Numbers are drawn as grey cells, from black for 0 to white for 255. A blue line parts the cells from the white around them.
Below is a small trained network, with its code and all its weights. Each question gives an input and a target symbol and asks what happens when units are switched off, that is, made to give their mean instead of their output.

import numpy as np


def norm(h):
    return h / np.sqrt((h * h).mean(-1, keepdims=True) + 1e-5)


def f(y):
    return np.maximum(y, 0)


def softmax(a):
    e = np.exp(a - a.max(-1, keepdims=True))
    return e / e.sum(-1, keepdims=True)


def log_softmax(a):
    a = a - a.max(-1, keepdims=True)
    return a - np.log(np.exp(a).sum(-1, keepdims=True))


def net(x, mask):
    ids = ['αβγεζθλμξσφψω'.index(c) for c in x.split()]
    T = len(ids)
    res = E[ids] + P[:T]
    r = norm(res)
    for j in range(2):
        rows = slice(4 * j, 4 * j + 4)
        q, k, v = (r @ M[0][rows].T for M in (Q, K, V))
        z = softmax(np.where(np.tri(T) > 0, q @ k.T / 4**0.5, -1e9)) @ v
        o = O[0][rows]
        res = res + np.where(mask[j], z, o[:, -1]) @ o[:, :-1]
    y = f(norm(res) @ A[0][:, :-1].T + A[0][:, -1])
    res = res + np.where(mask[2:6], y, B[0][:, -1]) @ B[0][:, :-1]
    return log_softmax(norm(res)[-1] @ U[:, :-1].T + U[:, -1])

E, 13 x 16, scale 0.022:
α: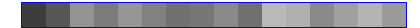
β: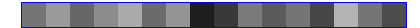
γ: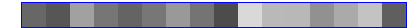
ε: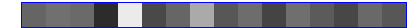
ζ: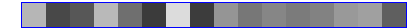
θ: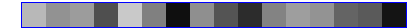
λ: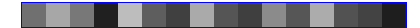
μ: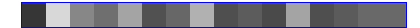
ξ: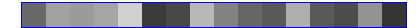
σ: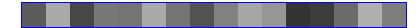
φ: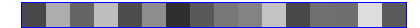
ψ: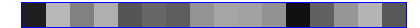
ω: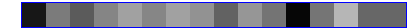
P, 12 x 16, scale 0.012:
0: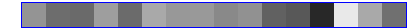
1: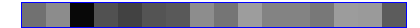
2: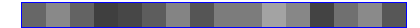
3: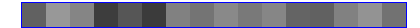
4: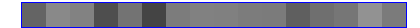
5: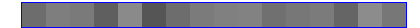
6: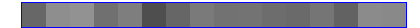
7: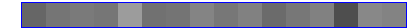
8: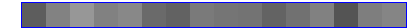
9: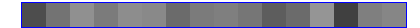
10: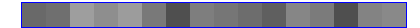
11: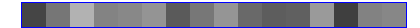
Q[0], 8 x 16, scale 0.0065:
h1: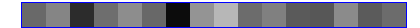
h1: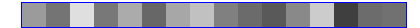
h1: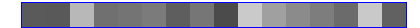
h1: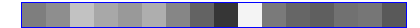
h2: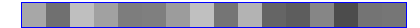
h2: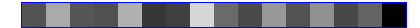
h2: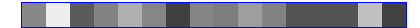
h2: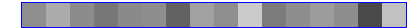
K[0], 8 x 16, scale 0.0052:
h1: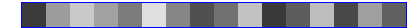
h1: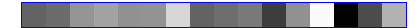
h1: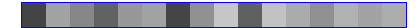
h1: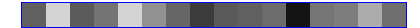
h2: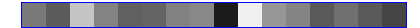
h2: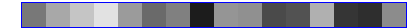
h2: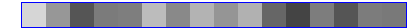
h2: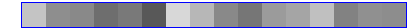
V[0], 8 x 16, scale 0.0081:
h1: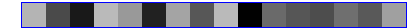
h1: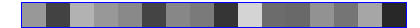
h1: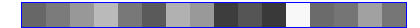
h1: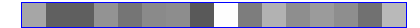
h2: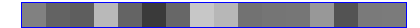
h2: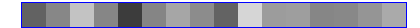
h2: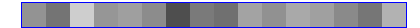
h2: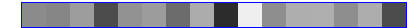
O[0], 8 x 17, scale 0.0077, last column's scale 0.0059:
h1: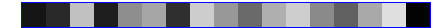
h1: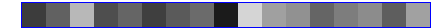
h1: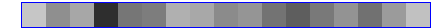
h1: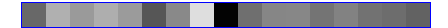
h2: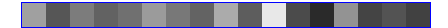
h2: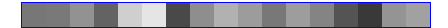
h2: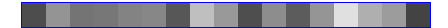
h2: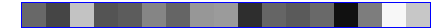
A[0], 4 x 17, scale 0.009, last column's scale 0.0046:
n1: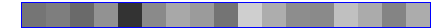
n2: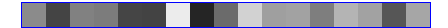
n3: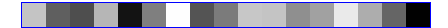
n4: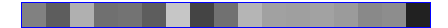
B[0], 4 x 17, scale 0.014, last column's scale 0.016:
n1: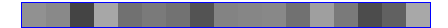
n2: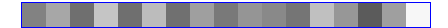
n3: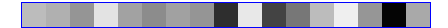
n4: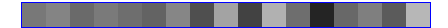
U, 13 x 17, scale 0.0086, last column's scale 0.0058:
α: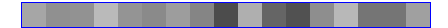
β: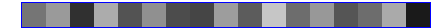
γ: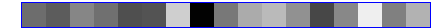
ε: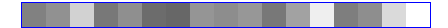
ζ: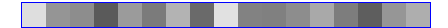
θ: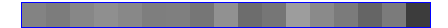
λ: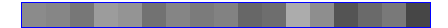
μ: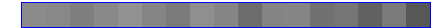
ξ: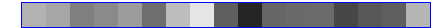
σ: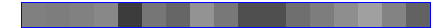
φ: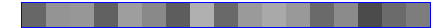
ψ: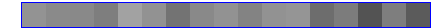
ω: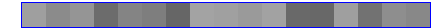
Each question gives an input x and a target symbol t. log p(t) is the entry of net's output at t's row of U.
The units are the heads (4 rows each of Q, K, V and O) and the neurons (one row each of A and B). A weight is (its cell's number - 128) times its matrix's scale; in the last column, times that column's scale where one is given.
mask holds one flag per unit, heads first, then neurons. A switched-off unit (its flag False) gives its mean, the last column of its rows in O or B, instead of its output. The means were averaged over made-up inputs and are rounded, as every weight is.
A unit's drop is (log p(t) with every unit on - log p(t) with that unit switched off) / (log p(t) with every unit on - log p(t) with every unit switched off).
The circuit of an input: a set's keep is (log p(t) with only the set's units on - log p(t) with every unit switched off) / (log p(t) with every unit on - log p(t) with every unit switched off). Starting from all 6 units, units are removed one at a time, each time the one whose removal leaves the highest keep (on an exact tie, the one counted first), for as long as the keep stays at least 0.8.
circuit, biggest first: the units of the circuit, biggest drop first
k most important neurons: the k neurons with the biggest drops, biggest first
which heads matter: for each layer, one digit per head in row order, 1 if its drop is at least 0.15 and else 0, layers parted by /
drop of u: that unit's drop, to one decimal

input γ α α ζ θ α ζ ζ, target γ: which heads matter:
11
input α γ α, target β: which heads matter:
01
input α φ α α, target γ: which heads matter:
11
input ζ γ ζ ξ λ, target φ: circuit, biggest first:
(h1)
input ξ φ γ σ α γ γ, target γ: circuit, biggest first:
(h2, n2, n4)
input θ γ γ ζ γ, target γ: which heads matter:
01
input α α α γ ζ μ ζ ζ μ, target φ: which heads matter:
11
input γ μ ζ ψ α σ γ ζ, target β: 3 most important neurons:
(n2, n4, n3)
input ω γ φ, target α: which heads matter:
01
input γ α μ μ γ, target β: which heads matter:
01
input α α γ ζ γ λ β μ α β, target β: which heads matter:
10
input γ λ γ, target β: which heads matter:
01
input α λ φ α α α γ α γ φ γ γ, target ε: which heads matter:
11
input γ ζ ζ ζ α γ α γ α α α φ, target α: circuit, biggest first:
(h2, h1, n3)
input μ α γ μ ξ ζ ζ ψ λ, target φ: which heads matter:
11
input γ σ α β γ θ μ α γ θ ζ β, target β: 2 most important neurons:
(n3, n2)
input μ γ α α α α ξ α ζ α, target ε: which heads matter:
01
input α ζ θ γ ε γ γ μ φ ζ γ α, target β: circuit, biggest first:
(n3)
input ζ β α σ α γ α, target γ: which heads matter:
01
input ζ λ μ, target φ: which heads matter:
11
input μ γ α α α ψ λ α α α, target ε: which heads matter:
01
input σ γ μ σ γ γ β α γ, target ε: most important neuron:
(n4)
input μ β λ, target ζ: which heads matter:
10
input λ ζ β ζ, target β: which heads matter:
11
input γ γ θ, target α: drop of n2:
0.1
